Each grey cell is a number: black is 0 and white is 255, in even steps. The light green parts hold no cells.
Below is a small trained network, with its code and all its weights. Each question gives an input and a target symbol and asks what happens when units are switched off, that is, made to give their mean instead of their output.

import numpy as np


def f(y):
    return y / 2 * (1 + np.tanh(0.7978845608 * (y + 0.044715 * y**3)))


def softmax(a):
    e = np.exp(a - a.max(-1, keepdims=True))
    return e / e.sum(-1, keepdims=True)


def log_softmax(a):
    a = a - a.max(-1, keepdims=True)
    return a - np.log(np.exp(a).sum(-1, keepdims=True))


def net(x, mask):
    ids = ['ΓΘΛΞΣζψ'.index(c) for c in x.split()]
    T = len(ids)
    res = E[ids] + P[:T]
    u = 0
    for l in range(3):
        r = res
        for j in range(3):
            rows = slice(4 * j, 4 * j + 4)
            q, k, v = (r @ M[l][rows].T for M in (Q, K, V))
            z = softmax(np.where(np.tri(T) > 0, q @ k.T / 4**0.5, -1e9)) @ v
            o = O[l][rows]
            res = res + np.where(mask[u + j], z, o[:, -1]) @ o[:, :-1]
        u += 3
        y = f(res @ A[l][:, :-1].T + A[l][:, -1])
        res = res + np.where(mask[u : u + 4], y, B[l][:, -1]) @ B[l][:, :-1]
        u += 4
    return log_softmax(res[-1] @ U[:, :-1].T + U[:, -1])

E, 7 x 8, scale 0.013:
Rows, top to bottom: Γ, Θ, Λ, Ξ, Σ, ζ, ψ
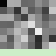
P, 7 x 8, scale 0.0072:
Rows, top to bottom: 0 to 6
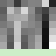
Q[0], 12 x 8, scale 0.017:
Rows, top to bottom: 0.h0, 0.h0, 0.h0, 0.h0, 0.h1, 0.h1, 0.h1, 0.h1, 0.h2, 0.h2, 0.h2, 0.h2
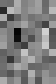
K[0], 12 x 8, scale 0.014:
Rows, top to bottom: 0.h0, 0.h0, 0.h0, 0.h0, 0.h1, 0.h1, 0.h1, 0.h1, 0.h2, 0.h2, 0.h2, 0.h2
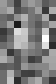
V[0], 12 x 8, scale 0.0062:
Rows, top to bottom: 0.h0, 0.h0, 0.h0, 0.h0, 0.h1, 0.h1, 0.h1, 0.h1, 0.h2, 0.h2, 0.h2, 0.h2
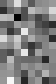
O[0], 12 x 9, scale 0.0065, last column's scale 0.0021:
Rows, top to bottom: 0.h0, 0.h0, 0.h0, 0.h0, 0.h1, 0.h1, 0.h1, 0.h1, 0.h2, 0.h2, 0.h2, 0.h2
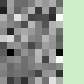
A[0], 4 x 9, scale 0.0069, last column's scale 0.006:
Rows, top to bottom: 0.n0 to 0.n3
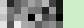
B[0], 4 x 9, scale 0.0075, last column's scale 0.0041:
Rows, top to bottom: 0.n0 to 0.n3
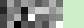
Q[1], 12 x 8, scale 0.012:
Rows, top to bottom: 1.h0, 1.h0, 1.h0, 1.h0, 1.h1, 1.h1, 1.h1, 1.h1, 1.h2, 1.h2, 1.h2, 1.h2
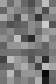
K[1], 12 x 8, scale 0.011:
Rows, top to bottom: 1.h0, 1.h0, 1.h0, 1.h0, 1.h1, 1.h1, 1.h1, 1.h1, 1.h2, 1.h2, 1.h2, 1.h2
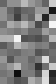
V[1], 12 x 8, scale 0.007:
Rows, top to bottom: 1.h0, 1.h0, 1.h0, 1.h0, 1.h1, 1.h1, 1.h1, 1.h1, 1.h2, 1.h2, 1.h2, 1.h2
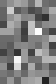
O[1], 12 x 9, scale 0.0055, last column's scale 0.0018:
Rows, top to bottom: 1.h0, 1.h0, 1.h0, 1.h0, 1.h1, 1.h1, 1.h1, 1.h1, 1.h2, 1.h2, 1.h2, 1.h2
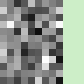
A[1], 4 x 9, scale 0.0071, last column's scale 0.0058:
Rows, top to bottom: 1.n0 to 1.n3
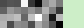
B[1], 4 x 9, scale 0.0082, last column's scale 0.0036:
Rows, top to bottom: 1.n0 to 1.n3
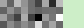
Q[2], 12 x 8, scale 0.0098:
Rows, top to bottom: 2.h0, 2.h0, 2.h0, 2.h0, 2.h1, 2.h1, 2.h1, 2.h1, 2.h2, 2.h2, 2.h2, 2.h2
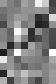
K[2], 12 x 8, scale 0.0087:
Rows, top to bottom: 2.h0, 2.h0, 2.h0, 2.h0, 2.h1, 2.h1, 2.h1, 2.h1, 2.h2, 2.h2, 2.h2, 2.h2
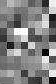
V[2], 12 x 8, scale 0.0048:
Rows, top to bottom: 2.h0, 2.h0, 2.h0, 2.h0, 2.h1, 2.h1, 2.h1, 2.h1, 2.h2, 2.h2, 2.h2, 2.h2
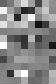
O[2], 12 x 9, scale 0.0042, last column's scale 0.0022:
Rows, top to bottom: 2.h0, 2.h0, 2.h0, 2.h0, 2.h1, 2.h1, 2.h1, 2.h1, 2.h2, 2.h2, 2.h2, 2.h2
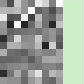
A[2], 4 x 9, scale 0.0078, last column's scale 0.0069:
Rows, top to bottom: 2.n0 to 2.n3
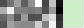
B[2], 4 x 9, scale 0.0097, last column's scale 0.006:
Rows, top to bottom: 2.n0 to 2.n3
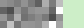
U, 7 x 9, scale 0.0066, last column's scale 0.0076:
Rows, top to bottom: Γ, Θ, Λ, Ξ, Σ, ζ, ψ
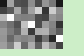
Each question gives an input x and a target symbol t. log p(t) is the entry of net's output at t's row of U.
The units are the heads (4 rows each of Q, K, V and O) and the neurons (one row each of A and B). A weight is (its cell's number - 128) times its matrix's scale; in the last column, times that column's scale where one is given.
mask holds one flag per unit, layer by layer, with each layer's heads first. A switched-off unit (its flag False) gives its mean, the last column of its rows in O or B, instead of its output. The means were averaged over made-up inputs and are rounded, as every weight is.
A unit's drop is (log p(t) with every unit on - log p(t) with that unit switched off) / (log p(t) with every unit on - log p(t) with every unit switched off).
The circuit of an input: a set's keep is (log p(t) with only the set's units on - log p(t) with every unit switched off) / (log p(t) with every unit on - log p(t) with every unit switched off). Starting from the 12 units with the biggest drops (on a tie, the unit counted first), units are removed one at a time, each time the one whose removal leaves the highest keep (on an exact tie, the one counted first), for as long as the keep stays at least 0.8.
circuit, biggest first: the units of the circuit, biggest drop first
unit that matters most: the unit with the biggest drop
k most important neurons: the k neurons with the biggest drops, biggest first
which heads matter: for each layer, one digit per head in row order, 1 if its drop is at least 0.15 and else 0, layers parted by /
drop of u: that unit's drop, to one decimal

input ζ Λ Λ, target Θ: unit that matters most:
2.n1
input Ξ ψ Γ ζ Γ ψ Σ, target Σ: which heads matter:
100 / 000 / 000
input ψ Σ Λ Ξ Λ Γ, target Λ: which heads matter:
010 / 010 / 000
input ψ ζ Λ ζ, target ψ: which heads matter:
101 / 001 / 100
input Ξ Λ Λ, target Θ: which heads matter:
001 / 010 / 010
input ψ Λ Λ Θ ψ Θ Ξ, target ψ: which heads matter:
011 / 001 / 100
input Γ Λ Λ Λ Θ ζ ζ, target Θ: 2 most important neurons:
(1.n2 2.n0)
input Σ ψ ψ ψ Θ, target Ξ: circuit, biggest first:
(1.h0 2.h0 0.n3)
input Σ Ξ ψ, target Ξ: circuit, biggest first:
(1.h0 0.h0)
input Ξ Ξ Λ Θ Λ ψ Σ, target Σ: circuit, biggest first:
(2.h0 1.n2)
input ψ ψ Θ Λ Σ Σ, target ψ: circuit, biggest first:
(1.h2 0.n3 0.h1)
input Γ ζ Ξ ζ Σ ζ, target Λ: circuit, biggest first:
(0.h0 1.h0)
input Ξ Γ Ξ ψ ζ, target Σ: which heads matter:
110 / 100 / 100
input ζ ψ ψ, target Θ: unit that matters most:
1.h1
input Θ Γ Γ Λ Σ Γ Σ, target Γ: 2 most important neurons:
(0.n2 0.n3)
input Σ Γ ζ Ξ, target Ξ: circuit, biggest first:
(0.h0 1.h0 2.h0)
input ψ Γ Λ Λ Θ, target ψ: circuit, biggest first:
(1.h2 0.n3 2.h0 0.h2)
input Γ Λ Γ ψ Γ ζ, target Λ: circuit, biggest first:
(0.h1 1.h0)
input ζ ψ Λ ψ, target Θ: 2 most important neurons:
(0.n3 0.n0)
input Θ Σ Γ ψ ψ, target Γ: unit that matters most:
2.h0
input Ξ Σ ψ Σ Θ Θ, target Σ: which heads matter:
100 / 100 / 100
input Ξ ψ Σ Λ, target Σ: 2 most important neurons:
(1.n2 0.n3)
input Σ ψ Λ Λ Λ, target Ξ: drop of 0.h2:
0.2
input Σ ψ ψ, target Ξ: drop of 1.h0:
0.6
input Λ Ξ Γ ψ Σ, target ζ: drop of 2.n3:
0.2
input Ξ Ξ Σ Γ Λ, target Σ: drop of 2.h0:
0.7
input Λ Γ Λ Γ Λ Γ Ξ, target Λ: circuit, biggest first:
(0.h1)
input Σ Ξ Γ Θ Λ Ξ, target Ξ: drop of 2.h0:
0.3
